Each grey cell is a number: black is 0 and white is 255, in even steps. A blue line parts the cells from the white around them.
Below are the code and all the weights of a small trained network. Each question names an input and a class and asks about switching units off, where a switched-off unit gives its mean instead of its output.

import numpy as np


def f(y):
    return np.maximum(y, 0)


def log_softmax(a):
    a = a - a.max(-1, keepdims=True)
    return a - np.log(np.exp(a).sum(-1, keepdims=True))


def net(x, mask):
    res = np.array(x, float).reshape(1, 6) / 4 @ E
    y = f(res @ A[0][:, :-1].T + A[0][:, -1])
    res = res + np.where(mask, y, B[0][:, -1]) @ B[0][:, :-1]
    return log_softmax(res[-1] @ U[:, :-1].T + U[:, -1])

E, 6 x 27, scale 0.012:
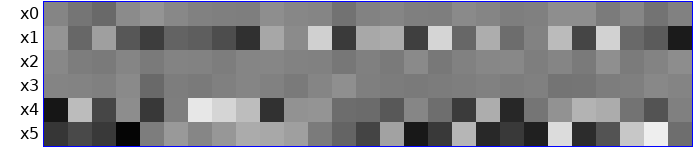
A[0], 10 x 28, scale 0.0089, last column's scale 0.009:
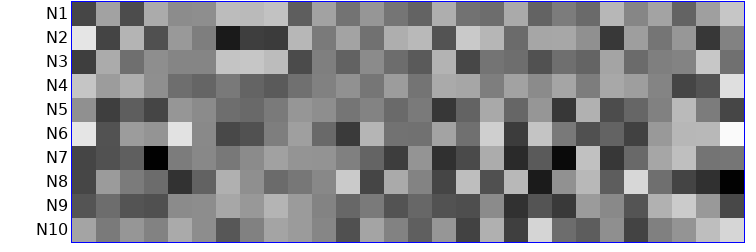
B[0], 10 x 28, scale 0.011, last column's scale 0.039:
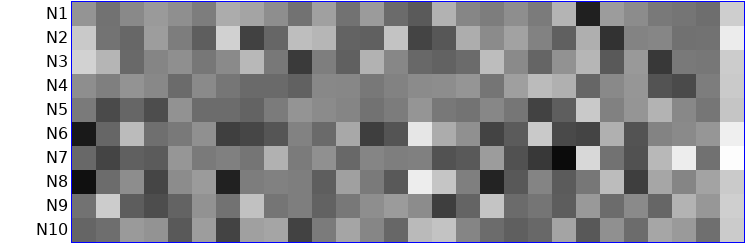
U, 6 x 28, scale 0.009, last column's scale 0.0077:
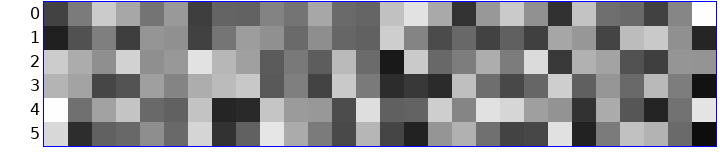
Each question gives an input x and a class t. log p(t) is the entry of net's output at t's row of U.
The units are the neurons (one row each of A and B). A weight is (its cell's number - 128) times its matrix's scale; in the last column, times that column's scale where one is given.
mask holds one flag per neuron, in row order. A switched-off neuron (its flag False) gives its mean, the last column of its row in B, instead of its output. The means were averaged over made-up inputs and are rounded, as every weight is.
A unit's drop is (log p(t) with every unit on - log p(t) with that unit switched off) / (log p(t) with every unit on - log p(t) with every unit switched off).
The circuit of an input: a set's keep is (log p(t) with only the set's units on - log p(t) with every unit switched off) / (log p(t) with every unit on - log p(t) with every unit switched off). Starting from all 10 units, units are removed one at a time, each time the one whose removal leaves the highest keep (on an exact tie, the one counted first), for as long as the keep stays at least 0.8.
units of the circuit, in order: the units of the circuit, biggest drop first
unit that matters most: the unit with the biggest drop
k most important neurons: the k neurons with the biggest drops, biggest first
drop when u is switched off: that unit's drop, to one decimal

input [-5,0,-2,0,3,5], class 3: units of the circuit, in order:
(N6)
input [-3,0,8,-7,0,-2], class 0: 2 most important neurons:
(N2, N7)
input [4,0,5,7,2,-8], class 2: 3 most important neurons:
(N6, N2, N8)
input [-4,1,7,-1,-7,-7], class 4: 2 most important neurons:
(N2, N8)
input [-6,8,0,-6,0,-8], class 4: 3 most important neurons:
(N2, N6, N10)
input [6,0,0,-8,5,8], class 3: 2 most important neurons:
(N6, N9)
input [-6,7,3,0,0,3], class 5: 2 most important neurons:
(N2, N6)
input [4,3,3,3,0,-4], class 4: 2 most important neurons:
(N6, N10)
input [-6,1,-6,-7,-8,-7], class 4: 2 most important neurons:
(N2, N8)
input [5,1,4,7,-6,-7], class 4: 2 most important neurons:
(N2, N8)
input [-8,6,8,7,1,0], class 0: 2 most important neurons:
(N8, N7)
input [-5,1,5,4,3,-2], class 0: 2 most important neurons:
(N7, N2)
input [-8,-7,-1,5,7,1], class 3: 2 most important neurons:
(N3, N9)
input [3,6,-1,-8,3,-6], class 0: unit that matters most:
N8
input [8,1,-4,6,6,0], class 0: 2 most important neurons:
(N7, N8)
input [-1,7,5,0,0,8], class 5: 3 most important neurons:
(N2, N6, N10)
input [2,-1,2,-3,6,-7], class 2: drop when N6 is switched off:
0.1
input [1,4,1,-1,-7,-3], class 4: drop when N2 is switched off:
0.6
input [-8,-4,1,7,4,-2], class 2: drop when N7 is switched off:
0.1
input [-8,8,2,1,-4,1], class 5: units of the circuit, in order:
(N2)
